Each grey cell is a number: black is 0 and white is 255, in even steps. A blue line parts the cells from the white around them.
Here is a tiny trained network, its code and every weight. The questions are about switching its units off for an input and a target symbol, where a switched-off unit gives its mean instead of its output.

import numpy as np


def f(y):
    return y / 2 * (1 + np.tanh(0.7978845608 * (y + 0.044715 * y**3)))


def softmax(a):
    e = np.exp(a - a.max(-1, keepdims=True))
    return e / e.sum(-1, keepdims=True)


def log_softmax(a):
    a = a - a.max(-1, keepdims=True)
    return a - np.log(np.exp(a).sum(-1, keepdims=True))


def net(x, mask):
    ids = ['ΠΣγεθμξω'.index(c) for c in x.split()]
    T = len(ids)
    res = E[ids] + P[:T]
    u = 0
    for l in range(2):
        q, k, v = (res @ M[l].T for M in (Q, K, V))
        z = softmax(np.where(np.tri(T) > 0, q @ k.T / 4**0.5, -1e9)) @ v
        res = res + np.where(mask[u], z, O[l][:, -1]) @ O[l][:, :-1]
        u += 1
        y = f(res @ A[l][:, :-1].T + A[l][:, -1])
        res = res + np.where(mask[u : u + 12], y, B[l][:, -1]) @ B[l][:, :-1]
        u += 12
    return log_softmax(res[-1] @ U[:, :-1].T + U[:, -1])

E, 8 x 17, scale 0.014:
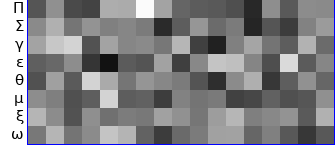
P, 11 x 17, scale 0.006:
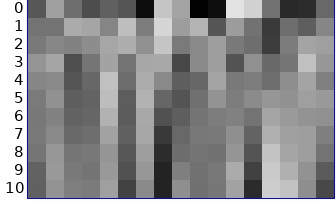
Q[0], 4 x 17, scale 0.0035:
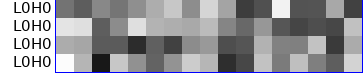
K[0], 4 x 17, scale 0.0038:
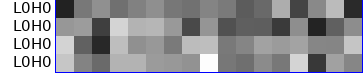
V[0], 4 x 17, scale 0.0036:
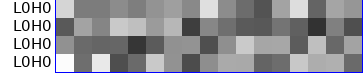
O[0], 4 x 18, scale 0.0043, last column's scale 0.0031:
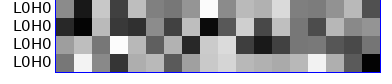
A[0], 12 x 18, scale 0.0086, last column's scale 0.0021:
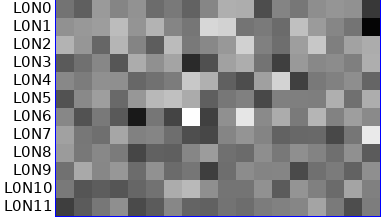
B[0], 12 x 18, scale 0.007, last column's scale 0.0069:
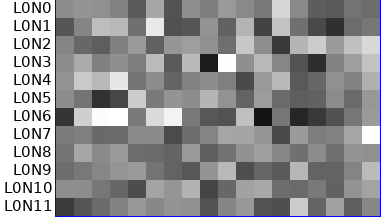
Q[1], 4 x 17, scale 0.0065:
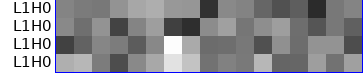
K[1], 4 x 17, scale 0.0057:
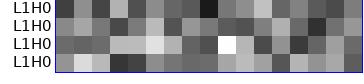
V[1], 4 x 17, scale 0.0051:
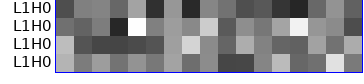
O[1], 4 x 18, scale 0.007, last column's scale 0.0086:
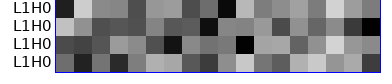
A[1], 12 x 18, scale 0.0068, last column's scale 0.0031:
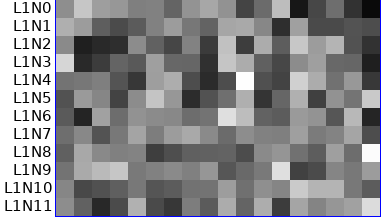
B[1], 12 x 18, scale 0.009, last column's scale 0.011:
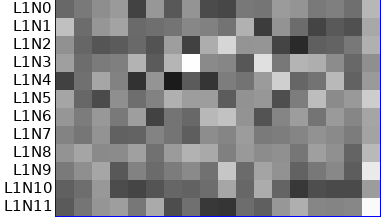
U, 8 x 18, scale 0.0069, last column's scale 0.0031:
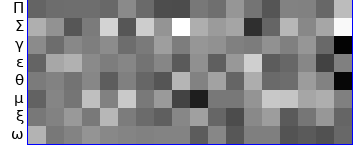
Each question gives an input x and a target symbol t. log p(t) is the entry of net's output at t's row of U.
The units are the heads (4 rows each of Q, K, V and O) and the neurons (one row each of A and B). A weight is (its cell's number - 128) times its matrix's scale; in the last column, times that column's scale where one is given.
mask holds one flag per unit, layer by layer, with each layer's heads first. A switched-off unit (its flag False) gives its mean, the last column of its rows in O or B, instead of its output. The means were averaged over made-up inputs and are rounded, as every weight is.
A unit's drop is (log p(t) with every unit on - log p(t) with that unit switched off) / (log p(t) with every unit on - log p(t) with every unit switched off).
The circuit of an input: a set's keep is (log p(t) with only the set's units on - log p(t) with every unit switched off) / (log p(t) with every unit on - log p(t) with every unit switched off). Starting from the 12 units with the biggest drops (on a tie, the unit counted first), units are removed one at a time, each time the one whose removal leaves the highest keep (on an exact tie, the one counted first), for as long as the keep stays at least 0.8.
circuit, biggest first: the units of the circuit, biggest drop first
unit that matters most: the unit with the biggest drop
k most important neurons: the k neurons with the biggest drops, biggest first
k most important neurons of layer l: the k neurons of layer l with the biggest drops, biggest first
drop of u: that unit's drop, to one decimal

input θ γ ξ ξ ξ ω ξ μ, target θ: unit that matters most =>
L1N4
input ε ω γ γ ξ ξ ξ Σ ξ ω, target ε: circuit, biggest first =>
L0N3, L1H0, L0H0, L1N9
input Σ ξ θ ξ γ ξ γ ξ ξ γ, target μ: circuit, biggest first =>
L1H0, L0N3, L1N2
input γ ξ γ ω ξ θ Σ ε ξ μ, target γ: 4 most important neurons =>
L1N4, L1N3, L1N6, L0N4
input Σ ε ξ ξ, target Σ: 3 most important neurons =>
L0N2, L1N11, L0N3
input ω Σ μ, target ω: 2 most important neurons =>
L1N1, L0N9
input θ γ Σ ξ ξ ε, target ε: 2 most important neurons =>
L0N6, L1N9
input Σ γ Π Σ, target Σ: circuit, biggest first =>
L1H0, L1N11
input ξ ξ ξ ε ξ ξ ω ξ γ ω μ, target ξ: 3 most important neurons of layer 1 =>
L1N11, L1N6, L1N5
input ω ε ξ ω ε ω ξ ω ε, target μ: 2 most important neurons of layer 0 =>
L0N2, L0N4
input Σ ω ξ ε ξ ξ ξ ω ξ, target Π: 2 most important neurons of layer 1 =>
L1N11, L1N2
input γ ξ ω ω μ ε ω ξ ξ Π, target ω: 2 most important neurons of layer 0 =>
L0N3, L0N5
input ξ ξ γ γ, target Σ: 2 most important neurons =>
L0N3, L1N11
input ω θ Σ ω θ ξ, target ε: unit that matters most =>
L0H0
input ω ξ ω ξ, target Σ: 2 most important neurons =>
L0N6, L0N2
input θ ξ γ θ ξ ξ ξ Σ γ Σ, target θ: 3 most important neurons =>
L1N4, L0N4, L1N6
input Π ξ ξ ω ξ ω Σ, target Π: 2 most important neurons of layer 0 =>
L0N10, L0N6
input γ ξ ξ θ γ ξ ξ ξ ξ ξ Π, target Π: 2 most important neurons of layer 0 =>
L0N5, L0N6
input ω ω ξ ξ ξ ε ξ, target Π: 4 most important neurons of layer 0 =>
L0N6, L0N2, L0N3, L0N4
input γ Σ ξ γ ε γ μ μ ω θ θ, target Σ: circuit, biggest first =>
L1N11
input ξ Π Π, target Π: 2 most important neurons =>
L1N2, L1N11
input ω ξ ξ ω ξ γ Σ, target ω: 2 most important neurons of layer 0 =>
L0N3, L0N9
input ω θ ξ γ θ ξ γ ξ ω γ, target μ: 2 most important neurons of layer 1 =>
L1N4, L1N2
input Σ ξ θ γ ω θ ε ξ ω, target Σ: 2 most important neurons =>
L1N5, L1N11
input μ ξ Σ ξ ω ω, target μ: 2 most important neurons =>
L0N6, L0N3
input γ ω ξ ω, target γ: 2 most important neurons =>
L1N4, L1N3
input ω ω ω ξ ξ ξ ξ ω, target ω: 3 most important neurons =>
L1N1, L0N3, L0N9
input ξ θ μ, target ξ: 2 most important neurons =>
L0N4, L1N6
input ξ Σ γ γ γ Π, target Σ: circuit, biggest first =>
L0N5
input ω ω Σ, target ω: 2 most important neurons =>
L1N1, L0N9
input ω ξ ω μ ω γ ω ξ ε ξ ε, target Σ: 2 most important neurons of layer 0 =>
L0N6, L0N2
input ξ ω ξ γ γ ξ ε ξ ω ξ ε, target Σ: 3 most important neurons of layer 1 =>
L1N11, L1N4, L1N0
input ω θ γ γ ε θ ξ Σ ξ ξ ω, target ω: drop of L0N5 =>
0.0
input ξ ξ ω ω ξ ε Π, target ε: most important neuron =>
L0N6
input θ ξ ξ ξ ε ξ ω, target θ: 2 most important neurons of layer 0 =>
L0N4, L0N9
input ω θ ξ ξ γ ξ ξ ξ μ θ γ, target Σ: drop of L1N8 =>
0.1
